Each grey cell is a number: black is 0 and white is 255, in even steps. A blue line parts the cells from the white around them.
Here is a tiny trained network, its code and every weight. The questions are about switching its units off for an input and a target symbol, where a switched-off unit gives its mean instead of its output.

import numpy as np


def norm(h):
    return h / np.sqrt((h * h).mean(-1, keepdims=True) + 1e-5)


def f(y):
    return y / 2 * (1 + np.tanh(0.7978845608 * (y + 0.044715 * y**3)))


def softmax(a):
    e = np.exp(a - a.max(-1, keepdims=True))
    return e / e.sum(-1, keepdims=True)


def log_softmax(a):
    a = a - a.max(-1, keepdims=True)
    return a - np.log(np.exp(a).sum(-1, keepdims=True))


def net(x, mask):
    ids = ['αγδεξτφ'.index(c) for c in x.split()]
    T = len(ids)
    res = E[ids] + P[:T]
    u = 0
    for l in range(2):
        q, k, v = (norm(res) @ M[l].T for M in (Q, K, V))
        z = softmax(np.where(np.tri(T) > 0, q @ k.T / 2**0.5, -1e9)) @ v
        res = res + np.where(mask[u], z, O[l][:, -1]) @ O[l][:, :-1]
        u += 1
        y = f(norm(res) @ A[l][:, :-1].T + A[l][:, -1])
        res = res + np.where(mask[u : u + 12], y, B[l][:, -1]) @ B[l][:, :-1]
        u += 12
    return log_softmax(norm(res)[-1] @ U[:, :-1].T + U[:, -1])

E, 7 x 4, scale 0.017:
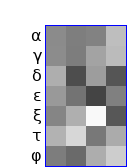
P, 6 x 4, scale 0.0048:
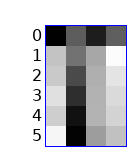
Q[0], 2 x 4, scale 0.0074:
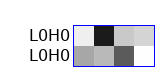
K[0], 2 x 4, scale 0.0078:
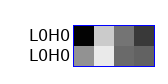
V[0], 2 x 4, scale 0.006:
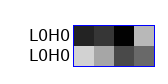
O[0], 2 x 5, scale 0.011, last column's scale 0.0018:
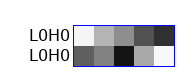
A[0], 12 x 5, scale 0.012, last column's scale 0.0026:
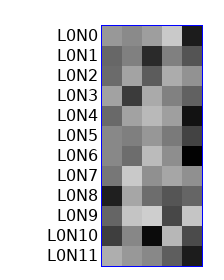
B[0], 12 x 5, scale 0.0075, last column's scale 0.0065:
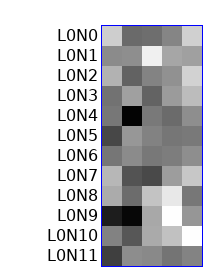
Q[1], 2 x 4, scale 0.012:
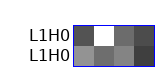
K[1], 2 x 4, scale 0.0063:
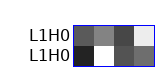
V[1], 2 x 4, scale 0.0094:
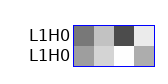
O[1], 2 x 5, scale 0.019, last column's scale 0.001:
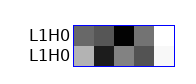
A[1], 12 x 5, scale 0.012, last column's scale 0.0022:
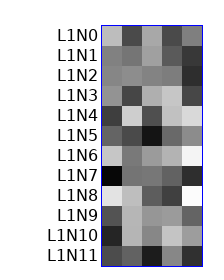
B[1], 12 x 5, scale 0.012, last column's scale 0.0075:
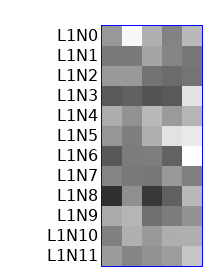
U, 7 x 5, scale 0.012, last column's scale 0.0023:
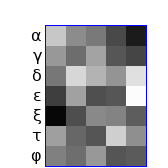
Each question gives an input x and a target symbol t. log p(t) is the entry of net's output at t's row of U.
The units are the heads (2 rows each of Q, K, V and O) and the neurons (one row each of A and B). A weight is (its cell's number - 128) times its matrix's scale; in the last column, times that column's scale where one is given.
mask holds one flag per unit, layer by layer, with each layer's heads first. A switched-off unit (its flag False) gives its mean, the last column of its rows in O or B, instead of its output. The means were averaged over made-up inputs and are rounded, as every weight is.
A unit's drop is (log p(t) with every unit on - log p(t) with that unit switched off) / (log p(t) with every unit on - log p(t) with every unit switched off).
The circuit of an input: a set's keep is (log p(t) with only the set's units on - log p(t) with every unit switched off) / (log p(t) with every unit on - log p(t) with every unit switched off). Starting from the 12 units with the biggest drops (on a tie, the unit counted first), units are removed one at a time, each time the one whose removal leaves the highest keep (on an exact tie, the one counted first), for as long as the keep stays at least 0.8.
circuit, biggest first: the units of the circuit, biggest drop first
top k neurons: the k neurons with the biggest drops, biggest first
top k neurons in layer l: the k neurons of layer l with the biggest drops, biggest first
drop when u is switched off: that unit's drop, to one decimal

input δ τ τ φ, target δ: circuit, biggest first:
L1H0
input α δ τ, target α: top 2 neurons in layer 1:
L1N0, L1N5
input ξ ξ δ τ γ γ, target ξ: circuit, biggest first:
L0H0, L1N3
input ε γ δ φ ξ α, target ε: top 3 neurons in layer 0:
L0N9, L0N10, L0N1
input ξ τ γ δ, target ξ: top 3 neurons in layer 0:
L0N3, L0N0, L0N1
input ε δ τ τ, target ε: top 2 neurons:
L1N8, L1N5
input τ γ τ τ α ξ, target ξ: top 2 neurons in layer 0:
L0N9, L0N4
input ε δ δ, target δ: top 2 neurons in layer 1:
L1N0, L1N3
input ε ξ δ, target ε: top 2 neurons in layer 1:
L1N8, L1N5
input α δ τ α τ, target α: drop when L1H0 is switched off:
0.9
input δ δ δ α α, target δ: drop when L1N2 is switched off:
0.0
